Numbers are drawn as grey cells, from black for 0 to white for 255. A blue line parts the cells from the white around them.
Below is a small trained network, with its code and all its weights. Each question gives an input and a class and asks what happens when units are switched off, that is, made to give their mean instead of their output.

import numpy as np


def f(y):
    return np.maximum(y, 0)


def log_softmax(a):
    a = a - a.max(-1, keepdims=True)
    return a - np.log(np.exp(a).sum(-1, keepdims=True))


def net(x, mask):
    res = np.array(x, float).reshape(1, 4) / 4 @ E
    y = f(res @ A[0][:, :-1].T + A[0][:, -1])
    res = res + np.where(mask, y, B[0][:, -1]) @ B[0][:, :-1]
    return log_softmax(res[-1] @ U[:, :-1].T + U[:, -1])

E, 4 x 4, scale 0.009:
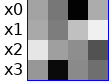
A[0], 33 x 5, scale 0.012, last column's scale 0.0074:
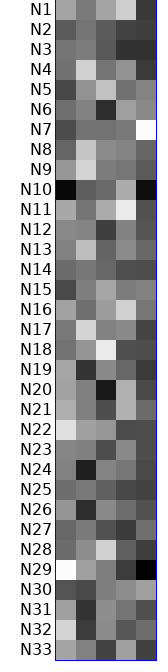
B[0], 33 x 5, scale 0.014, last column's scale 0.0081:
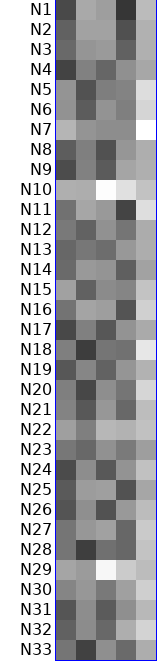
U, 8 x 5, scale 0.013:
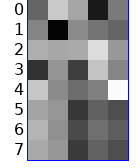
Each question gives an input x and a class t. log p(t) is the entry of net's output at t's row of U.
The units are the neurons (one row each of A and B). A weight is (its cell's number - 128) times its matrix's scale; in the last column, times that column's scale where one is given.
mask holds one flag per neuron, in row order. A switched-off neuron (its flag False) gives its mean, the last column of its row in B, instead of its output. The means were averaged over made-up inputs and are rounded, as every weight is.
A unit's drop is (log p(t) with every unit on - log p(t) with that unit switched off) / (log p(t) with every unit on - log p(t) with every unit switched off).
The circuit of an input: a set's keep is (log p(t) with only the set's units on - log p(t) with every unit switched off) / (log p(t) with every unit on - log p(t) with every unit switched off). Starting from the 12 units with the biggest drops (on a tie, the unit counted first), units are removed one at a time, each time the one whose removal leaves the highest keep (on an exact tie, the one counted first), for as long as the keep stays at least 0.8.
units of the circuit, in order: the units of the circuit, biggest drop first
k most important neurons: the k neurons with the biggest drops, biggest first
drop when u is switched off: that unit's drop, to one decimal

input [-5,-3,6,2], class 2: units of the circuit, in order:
(N29)
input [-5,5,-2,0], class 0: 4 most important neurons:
(N11 N1 N16 N20)
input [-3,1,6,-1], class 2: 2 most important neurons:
(N29 N22)
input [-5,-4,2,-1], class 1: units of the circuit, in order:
(N18 N11)
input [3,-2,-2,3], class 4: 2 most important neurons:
(N18 N28)
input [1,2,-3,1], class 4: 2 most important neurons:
(N29 N22)
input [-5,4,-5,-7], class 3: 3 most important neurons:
(N8 N17 N4)
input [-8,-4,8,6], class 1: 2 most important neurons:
(N18 N28)
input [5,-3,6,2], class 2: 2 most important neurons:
(N29 N18)
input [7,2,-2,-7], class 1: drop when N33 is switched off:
0.2
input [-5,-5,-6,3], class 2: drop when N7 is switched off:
0.2
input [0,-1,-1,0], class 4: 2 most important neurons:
(N10 N29)
